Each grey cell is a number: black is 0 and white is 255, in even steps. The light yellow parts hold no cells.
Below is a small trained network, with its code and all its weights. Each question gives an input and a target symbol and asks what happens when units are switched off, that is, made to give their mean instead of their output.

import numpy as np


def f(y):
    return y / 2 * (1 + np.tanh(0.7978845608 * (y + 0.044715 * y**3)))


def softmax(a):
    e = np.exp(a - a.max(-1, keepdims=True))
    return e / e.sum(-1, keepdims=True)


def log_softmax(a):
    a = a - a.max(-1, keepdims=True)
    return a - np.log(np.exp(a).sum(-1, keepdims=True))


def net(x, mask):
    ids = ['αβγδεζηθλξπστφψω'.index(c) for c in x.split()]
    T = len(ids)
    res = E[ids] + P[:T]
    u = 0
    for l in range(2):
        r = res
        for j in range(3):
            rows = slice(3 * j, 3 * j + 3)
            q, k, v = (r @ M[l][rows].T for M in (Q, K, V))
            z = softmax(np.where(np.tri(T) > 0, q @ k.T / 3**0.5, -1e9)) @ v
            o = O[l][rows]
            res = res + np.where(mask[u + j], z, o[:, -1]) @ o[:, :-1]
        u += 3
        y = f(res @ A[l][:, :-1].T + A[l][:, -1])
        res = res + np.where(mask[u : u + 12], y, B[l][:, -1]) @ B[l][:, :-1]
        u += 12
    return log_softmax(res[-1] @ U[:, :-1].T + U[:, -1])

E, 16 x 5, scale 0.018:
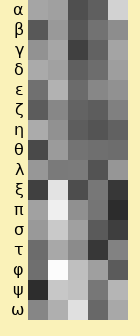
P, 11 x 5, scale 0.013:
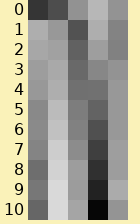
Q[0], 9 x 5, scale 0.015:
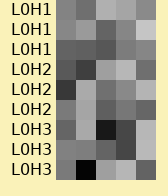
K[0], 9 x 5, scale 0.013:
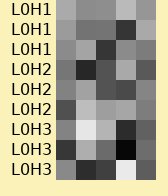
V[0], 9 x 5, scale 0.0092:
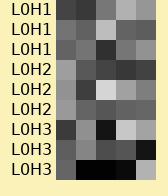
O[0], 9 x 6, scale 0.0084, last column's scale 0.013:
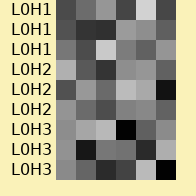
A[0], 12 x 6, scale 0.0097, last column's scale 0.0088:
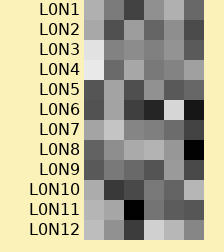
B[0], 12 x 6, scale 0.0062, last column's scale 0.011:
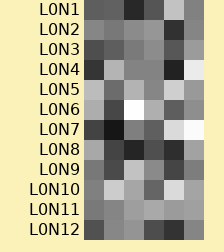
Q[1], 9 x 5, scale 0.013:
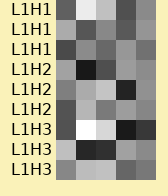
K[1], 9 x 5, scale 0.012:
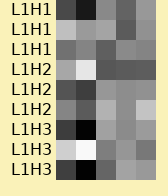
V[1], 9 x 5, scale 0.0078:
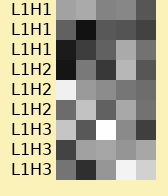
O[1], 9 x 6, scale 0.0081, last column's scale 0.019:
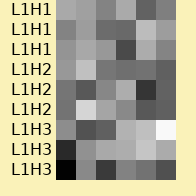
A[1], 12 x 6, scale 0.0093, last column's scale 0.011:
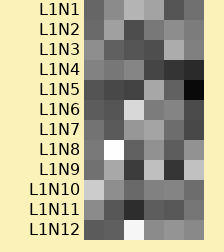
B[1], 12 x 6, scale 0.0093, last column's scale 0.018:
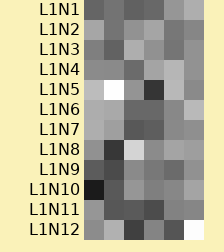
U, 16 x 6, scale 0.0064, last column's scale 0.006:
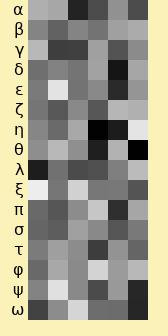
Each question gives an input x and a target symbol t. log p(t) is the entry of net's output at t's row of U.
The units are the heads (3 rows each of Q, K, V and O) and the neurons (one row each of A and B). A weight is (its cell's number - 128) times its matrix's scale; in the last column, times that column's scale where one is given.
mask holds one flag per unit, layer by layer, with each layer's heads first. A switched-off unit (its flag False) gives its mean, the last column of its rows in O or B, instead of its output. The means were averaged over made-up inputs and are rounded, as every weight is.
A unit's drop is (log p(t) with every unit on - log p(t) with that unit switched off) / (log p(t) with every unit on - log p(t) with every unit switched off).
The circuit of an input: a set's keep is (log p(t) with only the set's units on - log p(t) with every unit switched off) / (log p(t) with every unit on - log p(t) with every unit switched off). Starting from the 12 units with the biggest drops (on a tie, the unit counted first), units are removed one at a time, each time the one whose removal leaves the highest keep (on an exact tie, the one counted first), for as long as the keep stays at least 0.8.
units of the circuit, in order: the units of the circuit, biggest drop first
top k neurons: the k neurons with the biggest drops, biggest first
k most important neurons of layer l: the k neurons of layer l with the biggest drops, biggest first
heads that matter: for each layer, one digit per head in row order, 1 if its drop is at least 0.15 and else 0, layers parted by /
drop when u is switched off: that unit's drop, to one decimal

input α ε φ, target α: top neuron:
L0N6
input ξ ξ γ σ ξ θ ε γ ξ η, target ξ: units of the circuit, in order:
L1H3; L0H3
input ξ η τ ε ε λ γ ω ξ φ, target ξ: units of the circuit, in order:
L1H3; L0H3
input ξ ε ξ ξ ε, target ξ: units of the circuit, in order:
L1H3; L0H3
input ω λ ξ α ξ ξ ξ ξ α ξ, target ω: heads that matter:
111 / 011
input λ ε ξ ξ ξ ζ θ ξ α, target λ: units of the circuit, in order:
L1H3; L0N4; L0H2
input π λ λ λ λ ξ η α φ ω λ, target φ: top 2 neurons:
L0N7; L0N4
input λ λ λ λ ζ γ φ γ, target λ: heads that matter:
111 / 001
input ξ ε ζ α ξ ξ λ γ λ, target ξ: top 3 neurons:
L0N7; L1N12; L1N1
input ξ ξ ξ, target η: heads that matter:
101 / 000
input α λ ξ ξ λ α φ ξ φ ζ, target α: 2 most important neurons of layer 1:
L1N5; L1N7
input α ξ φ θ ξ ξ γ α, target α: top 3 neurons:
L0N6; L1N5; L0N4
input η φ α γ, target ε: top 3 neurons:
L1N12; L0N7; L0N10
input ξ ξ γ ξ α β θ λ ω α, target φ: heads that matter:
001 / 000
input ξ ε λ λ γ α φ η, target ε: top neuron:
L1N12
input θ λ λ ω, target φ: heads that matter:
011 / 000
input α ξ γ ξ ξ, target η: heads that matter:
011 / 000
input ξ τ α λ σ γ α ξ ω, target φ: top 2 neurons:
L1N10; L0N4
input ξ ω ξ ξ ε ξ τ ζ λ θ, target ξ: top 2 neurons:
L0N7; L1N12
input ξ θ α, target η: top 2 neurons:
L0N4; L1N10
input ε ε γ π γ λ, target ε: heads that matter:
101 / 001
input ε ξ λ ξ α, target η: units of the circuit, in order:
L0H3
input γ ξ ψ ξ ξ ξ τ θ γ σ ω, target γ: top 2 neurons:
L0N6; L0N7
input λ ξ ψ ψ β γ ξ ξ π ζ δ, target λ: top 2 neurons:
L0N6; L0N4
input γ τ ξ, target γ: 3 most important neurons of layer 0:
L0N6; L0N7; L0N4
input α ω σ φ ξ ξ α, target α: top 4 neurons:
L0N6; L1N5; L1N7; L1N6
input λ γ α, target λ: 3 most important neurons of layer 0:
L0N6; L0N4; L0N3
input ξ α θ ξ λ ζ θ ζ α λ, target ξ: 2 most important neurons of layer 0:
L0N7; L0N6
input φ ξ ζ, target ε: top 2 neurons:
L1N12; L0N8
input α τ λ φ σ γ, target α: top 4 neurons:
L0N6; L1N5; L1N7; L0N4
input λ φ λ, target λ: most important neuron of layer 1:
L1N1
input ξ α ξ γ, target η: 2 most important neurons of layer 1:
L1N10; L1N8
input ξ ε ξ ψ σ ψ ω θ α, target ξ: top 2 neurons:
L0N7; L1N1
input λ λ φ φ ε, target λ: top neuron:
L0N6
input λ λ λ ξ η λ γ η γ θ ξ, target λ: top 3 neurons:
L0N6; L0N4; L0N8
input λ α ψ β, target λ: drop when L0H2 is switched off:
0.4
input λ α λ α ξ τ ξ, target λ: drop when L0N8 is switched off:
0.1
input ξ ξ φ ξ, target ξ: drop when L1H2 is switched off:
-0.1
